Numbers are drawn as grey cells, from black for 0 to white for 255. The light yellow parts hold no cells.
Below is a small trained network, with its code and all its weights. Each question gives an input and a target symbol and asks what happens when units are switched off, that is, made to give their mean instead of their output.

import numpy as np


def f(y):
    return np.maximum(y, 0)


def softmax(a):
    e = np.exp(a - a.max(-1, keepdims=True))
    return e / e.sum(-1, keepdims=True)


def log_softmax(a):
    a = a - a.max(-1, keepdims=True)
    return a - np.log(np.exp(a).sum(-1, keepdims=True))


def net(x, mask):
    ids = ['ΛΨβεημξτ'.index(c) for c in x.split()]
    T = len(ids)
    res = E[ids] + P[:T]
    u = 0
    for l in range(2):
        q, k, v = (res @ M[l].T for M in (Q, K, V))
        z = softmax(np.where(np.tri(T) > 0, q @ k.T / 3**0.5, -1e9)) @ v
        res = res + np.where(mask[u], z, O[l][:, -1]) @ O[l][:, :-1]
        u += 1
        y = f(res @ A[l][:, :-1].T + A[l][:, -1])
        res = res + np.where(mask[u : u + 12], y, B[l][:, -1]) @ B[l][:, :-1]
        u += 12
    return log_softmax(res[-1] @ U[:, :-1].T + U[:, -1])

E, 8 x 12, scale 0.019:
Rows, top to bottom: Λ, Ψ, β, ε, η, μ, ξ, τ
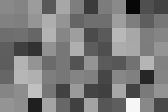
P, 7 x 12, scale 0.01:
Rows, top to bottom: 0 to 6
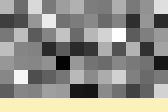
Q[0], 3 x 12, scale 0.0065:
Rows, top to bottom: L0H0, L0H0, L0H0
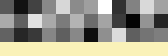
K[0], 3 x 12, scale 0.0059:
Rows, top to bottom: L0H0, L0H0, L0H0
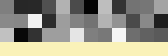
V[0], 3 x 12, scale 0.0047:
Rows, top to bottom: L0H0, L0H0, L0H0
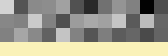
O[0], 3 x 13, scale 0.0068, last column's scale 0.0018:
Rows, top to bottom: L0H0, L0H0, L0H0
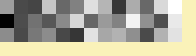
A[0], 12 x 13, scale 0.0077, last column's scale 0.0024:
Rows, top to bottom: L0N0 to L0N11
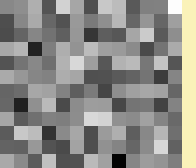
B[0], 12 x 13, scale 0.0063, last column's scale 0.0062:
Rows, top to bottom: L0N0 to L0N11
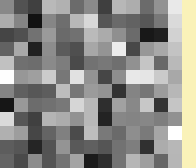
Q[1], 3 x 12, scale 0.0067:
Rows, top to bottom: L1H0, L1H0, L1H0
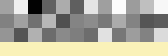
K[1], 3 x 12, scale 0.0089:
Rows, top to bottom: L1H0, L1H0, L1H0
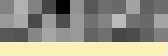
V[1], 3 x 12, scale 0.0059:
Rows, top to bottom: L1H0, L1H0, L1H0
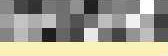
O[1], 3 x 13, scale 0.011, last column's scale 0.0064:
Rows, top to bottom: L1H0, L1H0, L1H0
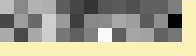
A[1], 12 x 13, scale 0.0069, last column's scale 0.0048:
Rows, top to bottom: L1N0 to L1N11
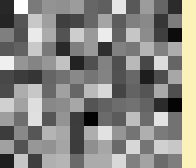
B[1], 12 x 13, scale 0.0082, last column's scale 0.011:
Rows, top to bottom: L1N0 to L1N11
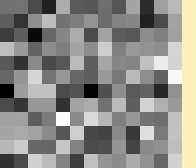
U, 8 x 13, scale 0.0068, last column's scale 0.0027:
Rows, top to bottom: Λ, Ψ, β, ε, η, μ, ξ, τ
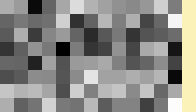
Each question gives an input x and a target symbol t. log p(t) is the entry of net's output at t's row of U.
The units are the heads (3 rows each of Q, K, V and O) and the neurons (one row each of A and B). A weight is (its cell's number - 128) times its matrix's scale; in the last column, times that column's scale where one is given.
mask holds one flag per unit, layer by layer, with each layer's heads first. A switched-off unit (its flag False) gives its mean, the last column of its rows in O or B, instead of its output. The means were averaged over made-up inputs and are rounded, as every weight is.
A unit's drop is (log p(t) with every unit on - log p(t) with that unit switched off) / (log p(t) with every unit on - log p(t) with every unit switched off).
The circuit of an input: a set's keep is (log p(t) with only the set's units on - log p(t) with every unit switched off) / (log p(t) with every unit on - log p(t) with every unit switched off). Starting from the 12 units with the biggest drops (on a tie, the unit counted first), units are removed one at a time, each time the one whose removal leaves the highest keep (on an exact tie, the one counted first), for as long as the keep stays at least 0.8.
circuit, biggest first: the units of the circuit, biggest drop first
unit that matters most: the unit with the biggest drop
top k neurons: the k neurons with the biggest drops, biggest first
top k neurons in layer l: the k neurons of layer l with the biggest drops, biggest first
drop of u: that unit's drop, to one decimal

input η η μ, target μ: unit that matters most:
L1N11
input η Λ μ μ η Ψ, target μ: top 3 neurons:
L1N11; L0N3; L0N6
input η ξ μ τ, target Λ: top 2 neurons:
L1N8; L1N4
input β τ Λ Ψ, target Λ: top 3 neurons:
L1N8; L0N2; L1N11
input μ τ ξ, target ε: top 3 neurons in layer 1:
L1N4; L1N3; L1N0
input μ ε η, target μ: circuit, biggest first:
L1N11; L1H0
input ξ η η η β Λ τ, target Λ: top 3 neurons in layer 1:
L1N8; L1N4; L1N11
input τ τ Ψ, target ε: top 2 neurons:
L1N4; L1N9
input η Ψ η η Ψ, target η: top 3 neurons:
L1N2; L0N9; L1N1
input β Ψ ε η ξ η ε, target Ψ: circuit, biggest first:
L1N5; L1N9; L0N10
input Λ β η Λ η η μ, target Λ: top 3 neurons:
L0N5; L1N4; L1N10
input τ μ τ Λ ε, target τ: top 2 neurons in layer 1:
L1N1; L1N4
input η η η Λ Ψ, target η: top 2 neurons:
L1N2; L0N9
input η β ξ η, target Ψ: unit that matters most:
L0N3
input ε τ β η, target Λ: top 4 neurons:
L1N8; L0N11; L1N4; L1N11
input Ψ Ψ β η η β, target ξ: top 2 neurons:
L1N9; L0N3
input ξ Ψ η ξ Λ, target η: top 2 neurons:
L1N2; L0N9
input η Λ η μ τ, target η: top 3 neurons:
L0N11; L0N9; L1N2
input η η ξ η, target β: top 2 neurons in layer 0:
L0N9; L0N11
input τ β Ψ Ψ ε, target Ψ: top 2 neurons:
L1N0; L1N5
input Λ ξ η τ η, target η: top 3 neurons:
L1N2; L0N2; L0N11
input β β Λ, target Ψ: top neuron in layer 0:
L0N3
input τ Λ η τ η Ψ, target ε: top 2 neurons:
L1N4; L0N11
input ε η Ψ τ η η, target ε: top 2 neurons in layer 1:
L1N4; L1N7
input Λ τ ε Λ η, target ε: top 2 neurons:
L1N7; L1N8
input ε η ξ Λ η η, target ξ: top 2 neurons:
L1N9; L0N9
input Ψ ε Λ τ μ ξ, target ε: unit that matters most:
L0N11
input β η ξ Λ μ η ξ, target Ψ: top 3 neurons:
L1N5; L0N10; L1N9
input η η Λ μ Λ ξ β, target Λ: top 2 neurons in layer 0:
L0N2; L0N7
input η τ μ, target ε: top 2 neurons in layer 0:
L0N11; L0N0
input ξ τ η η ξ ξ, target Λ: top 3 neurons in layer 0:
L0N1; L0N9; L0N2
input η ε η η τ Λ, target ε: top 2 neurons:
L1N4; L1N9
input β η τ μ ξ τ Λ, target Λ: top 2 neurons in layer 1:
L1N4; L1N11
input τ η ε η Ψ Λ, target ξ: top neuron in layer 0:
L0N3
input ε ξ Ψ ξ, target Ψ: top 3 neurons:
L1N5; L0N2; L0N10
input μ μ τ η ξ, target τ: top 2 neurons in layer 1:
L1N1; L1N4
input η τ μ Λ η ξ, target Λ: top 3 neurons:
L0N1; L1N11; L0N9
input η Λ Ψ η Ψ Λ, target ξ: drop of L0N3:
0.2
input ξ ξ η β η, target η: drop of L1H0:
0.9
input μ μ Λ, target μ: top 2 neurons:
L1N11; L0N3
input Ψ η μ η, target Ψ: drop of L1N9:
0.2
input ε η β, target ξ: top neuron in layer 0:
L0N0
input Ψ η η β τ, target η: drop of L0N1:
0.1
